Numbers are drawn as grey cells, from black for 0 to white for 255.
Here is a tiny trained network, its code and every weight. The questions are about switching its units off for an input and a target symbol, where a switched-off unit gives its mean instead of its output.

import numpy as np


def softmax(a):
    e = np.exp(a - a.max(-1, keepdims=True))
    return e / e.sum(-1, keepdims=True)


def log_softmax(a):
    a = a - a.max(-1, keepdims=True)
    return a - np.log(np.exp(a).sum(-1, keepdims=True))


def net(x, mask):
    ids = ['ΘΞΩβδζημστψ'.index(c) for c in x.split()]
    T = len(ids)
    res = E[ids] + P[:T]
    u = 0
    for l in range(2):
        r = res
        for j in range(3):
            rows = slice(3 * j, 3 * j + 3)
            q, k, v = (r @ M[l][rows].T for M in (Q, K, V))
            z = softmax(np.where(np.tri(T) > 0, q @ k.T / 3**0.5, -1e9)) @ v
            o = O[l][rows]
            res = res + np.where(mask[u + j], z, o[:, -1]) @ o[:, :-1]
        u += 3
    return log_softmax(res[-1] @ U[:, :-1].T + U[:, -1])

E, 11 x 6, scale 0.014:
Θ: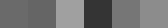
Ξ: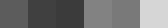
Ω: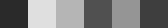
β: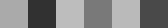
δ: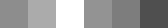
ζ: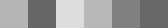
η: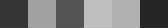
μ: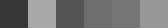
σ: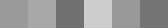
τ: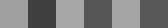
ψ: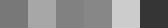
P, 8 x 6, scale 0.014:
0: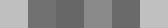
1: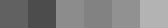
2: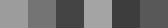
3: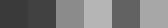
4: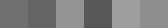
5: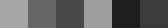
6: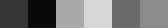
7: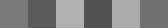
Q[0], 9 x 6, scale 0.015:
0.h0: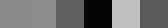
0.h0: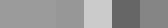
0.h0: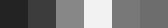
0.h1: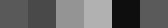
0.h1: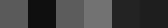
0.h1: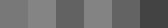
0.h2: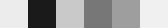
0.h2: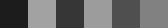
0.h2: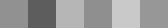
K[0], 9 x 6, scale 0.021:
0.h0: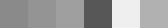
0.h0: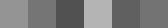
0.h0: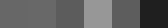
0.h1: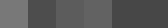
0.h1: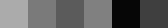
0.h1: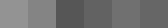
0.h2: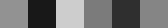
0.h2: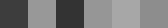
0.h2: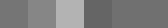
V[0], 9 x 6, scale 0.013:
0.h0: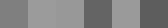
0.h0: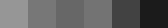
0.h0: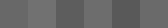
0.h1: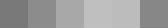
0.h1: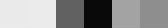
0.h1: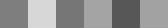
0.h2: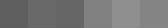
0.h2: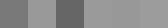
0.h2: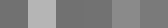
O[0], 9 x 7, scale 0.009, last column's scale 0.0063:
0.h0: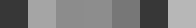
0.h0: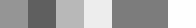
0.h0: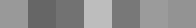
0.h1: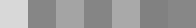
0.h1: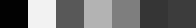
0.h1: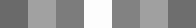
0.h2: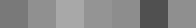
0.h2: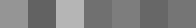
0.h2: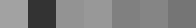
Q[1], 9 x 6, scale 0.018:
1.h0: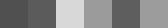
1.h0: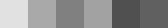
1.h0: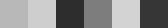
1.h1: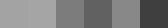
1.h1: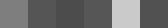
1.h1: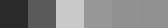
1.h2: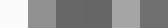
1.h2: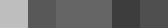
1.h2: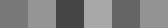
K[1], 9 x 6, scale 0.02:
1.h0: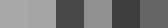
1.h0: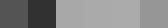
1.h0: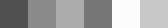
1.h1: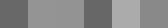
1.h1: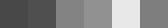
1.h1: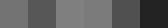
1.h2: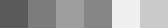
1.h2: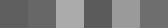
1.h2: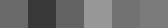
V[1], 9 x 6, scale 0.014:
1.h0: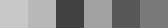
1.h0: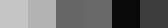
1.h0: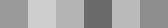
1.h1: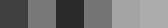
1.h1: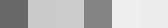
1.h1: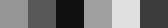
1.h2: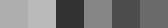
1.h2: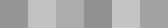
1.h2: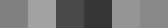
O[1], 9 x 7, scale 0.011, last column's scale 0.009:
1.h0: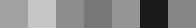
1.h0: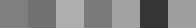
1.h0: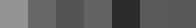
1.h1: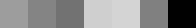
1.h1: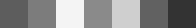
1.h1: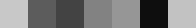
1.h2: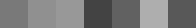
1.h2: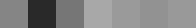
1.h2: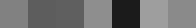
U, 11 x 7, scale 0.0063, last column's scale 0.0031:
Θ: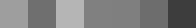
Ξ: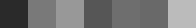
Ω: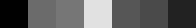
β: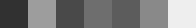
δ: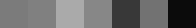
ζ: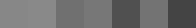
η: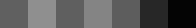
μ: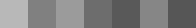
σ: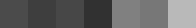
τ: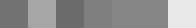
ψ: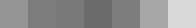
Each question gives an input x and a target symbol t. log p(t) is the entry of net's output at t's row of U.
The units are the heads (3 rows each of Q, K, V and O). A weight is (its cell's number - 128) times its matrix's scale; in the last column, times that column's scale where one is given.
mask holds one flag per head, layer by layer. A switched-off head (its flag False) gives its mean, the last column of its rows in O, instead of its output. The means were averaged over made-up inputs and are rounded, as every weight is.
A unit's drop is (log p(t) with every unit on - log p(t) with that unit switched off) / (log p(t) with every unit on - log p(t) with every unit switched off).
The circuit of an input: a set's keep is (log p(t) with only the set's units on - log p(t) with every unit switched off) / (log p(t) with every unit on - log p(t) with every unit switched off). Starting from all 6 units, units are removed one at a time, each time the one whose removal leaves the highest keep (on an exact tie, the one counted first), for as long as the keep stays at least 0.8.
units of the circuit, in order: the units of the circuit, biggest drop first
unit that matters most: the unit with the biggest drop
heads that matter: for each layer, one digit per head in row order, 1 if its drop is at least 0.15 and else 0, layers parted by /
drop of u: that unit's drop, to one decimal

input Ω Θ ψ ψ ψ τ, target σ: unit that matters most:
0.h1
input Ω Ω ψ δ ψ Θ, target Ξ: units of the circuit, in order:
(0.h1, 1.h0, 1.h2)
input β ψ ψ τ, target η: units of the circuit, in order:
(1.h1, 1.h0)
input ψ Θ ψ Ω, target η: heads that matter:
000 / 110
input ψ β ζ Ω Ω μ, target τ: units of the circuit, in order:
(0.h1, 1.h0, 1.h2, 0.h0)
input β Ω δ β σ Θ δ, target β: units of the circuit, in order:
(1.h1, 0.h1)
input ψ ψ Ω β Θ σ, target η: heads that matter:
111 / 111
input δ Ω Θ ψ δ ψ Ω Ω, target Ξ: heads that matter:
100 / 010
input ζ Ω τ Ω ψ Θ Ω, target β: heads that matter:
010 / 011
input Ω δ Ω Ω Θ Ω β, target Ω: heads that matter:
110 / 100
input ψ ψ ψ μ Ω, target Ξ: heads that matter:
100 / 010
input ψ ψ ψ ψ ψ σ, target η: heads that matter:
110 / 111
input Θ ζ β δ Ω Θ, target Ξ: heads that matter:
110 / 110
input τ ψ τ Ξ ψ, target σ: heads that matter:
110 / 100
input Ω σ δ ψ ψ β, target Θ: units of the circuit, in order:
(0.h1, 1.h1, 1.h0)
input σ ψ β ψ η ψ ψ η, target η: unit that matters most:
1.h0
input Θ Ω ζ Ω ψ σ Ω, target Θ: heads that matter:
110 / 101
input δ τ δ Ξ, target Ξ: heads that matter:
000 / 011
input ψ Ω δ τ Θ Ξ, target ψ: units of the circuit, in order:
(0.h1, 1.h0, 0.h0)
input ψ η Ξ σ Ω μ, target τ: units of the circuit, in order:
(0.h1, 1.h2, 1.h0, 0.h0)
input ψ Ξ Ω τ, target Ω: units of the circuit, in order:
(0.h1)
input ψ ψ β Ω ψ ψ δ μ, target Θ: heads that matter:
011 / 110
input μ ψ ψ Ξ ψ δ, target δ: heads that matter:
100 / 010
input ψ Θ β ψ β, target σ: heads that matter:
111 / 100
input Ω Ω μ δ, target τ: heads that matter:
010 / 111
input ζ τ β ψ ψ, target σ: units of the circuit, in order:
(1.h0, 0.h0)
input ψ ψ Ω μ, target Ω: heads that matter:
110 / 000
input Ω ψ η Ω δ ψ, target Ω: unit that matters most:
1.h2
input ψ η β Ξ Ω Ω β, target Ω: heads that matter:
111 / 100
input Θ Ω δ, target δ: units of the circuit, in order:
(1.h1, 0.h0)
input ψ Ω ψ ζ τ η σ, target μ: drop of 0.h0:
0.4
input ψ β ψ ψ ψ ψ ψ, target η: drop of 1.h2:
0.1
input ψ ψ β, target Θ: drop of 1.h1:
0.6
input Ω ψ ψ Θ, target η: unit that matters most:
1.h1
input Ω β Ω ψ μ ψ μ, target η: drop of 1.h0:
0.2
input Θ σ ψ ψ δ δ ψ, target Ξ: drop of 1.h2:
0.5
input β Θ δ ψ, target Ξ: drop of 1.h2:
0.3
